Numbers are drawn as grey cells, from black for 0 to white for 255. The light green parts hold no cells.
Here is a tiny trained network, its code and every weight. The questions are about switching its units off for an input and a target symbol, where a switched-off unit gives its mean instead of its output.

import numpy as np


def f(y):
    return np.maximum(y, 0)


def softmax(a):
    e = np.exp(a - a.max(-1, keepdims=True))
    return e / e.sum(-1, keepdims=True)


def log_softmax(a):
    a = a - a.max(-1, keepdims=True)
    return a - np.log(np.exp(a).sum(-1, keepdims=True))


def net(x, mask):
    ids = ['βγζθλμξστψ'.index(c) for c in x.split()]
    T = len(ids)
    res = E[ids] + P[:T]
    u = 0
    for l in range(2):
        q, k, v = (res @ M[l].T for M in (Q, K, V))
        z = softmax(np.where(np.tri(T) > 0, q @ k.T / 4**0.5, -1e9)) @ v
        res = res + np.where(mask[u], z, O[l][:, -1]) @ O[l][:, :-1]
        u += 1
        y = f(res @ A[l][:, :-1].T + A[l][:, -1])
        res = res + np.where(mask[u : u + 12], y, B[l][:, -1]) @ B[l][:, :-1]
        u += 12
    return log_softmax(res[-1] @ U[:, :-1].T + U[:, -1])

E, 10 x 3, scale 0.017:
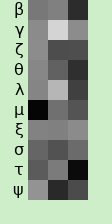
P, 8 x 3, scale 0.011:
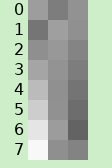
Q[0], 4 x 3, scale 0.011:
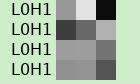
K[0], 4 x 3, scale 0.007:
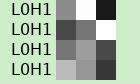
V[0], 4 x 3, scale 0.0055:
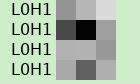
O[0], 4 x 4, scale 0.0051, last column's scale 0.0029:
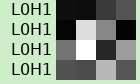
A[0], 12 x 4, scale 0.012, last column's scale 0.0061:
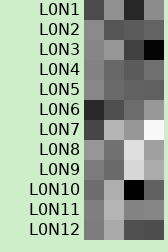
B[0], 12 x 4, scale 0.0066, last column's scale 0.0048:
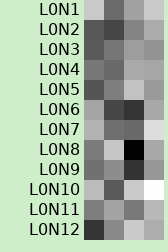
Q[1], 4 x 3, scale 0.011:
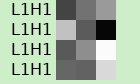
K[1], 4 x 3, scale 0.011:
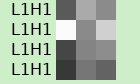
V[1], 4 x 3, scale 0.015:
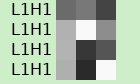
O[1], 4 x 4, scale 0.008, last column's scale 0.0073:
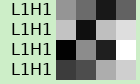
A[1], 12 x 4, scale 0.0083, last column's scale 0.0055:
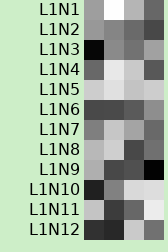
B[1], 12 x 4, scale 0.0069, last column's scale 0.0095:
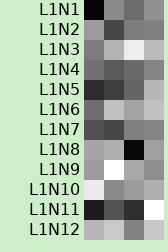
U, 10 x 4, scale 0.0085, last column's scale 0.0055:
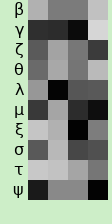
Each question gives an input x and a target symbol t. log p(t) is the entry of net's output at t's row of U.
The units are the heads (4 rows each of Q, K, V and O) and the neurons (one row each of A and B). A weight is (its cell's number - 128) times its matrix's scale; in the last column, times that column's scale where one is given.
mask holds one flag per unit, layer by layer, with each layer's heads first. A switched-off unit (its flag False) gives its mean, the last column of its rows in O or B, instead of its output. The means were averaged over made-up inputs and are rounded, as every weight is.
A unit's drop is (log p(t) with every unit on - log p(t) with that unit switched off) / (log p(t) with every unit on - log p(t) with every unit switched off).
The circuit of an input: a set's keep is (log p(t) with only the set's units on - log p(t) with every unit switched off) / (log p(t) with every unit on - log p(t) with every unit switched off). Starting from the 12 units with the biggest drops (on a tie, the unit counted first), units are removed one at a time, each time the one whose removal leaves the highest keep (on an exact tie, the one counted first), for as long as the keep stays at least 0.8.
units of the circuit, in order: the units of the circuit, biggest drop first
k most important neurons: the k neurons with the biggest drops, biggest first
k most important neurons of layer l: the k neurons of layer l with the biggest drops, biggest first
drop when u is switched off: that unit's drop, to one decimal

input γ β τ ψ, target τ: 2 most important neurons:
L0N10, L0N1
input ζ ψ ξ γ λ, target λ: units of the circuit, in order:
L1H1, L0N10, L0N1
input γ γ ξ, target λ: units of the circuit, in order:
L1H1
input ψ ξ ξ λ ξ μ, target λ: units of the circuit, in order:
L1H1, L0N10, L0N6, L0N1
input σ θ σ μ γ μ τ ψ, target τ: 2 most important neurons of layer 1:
L1N12, L1N10
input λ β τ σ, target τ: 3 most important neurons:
L0N10, L0N1, L1N10
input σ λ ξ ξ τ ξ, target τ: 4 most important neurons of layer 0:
L0N10, L0N1, L0N8, L0N4
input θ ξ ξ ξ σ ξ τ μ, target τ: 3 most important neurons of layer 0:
L0N10, L0N1, L0N6
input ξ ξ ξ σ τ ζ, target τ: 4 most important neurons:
L0N10, L0N1, L1N10, L1N12
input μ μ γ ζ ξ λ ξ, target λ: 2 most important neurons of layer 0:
L0N10, L0N12
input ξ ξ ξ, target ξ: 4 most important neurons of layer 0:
L0N10, L0N9, L0N8, L0N1
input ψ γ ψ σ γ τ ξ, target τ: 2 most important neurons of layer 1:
L1N11, L1N10
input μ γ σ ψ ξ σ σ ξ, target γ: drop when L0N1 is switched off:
-0.1
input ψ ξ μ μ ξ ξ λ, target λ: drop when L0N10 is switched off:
0.3
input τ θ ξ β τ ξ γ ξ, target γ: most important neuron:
L1N11
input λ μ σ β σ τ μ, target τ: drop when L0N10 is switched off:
0.7
